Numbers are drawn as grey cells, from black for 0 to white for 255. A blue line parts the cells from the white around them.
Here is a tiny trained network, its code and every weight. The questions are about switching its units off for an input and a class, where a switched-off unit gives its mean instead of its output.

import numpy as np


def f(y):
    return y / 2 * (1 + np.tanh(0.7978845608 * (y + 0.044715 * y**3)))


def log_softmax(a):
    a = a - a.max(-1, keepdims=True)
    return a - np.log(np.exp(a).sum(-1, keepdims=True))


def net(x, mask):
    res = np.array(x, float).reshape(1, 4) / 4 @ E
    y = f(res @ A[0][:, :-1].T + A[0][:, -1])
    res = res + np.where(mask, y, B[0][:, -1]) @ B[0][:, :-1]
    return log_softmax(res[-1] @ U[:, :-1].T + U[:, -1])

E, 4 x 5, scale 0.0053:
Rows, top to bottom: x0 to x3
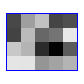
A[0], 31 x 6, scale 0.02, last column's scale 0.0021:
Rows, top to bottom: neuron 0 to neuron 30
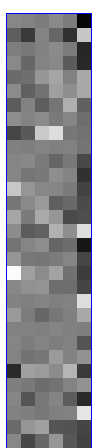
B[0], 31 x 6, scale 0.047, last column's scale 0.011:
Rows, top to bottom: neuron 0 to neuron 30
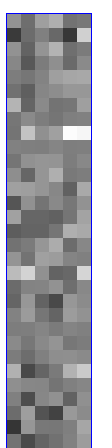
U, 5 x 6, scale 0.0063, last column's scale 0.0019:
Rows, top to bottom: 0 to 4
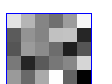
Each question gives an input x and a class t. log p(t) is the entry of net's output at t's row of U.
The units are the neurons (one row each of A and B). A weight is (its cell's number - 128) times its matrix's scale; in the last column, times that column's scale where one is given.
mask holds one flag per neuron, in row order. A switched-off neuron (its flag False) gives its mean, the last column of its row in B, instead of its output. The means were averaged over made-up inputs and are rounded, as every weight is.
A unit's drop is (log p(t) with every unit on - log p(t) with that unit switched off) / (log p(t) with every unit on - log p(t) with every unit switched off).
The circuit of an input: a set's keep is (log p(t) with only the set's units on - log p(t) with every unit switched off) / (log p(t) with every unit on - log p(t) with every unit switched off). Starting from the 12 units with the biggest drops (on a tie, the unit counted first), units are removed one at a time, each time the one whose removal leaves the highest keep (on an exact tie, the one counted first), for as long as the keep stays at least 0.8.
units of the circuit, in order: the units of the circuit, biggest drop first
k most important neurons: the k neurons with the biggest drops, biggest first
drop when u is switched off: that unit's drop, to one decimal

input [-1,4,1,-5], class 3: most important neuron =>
[neuron 8]
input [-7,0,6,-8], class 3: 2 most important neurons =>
[neuron 18; neuron 30]
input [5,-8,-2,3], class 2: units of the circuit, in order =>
[neuron 1; neuron 25]
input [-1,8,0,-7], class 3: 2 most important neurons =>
[neuron 18; neuron 8]
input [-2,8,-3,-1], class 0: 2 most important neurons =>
[neuron 1; neuron 6]
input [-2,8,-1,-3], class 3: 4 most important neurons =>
[neuron 18; neuron 8; neuron 25; neuron 12]
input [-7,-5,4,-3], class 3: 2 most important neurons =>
[neuron 30; neuron 15]
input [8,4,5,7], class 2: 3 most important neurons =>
[neuron 8; neuron 29; neuron 25]
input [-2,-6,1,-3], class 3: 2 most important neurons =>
[neuron 30; neuron 18]
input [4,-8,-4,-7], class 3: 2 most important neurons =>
[neuron 1; neuron 30]
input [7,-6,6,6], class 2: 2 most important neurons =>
[neuron 8; neuron 29]
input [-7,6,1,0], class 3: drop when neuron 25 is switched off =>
0.0
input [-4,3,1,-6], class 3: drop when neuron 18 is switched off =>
0.1
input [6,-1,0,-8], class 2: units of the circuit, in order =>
[neuron 1]
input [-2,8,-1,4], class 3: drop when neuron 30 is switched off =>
-0.1
